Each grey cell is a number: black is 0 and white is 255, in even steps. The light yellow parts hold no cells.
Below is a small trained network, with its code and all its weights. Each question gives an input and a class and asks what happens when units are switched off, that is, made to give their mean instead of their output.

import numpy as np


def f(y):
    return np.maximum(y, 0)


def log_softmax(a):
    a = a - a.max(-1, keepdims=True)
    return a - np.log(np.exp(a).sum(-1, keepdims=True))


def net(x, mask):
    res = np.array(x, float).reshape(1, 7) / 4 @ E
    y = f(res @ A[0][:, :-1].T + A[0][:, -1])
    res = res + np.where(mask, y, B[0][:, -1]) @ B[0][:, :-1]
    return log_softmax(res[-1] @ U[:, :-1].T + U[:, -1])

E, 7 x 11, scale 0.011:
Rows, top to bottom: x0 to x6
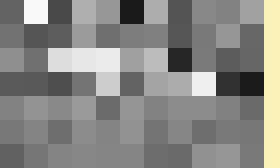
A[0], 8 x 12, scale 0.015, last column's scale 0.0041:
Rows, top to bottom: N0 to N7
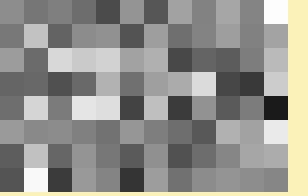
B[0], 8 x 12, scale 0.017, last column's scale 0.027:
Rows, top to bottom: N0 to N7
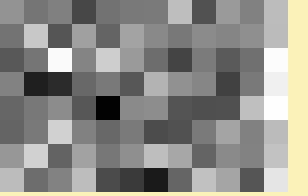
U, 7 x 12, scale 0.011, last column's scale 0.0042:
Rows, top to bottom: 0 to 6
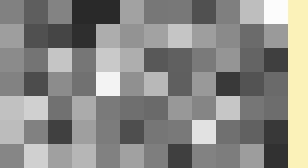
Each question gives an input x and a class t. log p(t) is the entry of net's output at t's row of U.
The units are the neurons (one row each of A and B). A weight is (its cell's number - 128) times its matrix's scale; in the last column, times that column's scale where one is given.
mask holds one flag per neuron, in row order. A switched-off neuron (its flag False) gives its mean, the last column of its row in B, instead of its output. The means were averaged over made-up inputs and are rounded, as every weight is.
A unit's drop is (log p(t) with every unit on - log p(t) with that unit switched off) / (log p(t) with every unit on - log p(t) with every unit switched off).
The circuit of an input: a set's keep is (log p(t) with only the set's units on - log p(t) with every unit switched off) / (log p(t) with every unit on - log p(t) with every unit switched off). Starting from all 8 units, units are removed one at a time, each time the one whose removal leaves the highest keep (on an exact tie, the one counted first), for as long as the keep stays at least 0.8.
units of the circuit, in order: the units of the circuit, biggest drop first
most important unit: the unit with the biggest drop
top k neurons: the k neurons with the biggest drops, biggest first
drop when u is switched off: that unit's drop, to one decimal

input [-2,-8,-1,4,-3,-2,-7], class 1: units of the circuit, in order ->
(N2 N4 N7)
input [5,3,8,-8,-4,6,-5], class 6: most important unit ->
N2
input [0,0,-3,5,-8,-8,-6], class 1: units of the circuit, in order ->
(N2 N7 N4)
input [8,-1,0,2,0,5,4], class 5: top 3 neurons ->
(N7 N2 N0)
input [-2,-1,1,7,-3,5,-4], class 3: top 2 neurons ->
(N0 N7)
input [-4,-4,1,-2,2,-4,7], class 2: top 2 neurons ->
(N4 N3)
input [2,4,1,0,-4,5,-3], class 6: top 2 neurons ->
(N3 N0)
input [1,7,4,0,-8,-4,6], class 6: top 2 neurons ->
(N3 N2)
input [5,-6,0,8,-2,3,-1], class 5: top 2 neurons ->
(N7 N3)
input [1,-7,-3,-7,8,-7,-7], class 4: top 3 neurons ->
(N4 N3 N2)
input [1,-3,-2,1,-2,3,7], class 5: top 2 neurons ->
(N4 N2)
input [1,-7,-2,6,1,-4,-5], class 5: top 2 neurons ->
(N2 N0)
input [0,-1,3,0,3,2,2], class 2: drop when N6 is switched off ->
0.2
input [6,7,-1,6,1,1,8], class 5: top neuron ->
(N7)
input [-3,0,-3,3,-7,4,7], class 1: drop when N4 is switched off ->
0.5
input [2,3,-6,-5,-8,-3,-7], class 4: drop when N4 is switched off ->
0.4
